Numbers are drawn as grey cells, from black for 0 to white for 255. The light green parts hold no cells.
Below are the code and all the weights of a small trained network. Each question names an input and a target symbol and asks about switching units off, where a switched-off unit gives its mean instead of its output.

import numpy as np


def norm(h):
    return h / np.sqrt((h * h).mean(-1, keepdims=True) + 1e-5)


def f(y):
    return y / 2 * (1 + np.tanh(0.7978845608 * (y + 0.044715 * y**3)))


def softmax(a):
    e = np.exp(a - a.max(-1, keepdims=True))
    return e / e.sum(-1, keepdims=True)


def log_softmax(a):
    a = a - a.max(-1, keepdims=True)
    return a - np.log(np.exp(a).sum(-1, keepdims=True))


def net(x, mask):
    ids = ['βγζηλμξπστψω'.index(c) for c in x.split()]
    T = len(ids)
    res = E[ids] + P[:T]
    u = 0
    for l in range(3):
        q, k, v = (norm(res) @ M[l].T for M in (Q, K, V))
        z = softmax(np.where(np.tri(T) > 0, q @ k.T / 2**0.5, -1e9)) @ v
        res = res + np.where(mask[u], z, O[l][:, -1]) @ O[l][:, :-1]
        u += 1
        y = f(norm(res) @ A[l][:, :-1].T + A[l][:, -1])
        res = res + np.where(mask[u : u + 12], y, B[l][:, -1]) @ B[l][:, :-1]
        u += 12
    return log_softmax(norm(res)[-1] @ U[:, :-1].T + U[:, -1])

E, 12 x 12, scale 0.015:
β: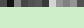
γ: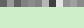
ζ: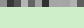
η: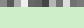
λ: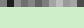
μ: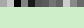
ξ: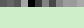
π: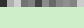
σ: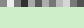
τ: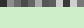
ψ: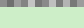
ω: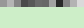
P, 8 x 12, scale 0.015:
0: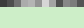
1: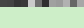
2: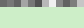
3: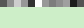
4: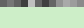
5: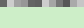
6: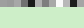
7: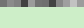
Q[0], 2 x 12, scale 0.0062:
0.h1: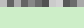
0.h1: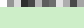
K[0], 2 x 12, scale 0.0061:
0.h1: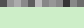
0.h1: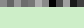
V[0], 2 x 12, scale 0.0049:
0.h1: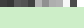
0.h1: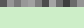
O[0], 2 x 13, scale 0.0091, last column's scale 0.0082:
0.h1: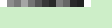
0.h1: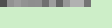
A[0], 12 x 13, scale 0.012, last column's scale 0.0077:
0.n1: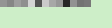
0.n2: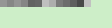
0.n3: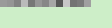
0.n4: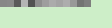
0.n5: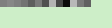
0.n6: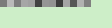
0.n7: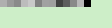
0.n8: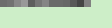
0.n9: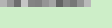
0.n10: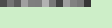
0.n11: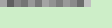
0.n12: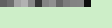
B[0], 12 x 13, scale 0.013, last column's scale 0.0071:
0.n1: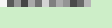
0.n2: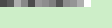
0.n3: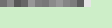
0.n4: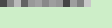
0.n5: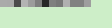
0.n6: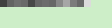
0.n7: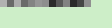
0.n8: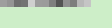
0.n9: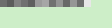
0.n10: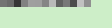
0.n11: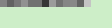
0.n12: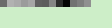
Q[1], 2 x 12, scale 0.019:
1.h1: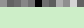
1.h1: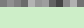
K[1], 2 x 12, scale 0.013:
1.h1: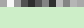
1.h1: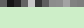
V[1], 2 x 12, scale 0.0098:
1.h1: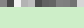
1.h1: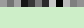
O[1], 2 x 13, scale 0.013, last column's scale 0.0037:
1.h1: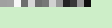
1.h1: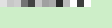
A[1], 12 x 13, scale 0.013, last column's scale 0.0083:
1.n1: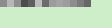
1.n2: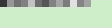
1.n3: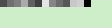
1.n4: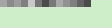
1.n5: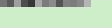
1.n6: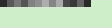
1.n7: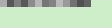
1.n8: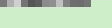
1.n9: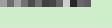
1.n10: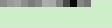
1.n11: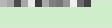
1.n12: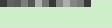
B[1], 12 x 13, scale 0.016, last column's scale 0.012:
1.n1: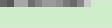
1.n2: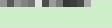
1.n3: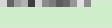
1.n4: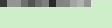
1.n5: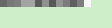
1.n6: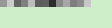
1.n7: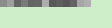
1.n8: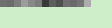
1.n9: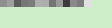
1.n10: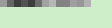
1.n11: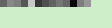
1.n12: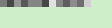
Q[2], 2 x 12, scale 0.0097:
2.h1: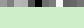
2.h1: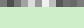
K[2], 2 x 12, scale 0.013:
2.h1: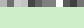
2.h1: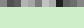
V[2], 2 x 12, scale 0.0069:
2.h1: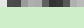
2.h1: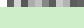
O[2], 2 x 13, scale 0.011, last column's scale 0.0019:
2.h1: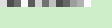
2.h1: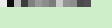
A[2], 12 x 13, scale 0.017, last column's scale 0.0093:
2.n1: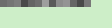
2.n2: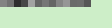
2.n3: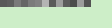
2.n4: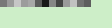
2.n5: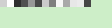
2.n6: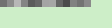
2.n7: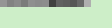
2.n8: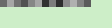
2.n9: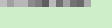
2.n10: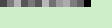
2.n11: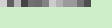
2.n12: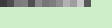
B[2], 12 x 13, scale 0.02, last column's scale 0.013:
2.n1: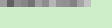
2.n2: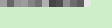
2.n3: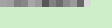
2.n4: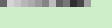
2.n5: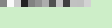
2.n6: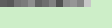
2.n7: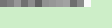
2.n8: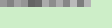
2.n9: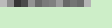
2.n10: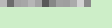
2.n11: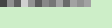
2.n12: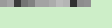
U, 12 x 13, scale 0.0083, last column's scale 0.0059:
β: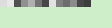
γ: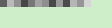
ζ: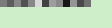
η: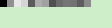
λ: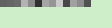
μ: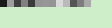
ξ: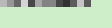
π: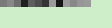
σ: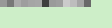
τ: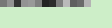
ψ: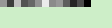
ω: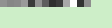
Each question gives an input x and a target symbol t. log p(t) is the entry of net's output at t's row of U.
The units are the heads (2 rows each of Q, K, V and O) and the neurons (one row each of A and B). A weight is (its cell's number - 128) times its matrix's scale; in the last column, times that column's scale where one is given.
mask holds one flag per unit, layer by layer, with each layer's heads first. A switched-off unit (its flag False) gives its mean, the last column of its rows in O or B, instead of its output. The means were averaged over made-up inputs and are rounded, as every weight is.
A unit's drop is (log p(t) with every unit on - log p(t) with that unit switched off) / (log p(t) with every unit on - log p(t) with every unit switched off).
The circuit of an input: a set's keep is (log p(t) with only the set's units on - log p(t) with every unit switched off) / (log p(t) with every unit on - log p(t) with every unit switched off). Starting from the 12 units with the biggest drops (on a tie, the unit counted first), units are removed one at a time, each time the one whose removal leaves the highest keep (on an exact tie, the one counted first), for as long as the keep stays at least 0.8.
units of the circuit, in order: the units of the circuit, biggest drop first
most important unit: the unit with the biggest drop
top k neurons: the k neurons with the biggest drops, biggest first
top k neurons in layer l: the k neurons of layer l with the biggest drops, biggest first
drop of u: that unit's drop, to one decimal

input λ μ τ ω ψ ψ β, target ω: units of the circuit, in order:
(1.h1)
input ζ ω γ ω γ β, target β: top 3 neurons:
(0.n5 2.n9 0.n2)
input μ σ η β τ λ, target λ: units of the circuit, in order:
(0.n1 2.n11)
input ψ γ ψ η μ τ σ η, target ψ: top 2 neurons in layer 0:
(0.n2 0.n5)
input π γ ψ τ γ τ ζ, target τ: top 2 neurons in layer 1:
(1.n6 1.n7)
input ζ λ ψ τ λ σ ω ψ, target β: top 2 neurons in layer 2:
(2.n9 2.n4)
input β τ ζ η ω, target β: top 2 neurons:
(2.n9 2.n4)
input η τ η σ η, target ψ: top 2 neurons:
(0.n2 1.n11)
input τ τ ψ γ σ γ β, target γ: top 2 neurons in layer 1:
(1.n6 1.n10)
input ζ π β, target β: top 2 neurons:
(2.n9 0.n5)
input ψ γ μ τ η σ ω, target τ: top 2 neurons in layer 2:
(2.n5 2.n3)
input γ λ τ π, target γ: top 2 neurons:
(0.n10 2.n5)
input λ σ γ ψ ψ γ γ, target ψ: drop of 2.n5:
0.3
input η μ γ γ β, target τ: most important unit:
1.h1
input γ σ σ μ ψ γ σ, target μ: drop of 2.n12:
0.2
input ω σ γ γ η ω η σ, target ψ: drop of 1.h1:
0.2
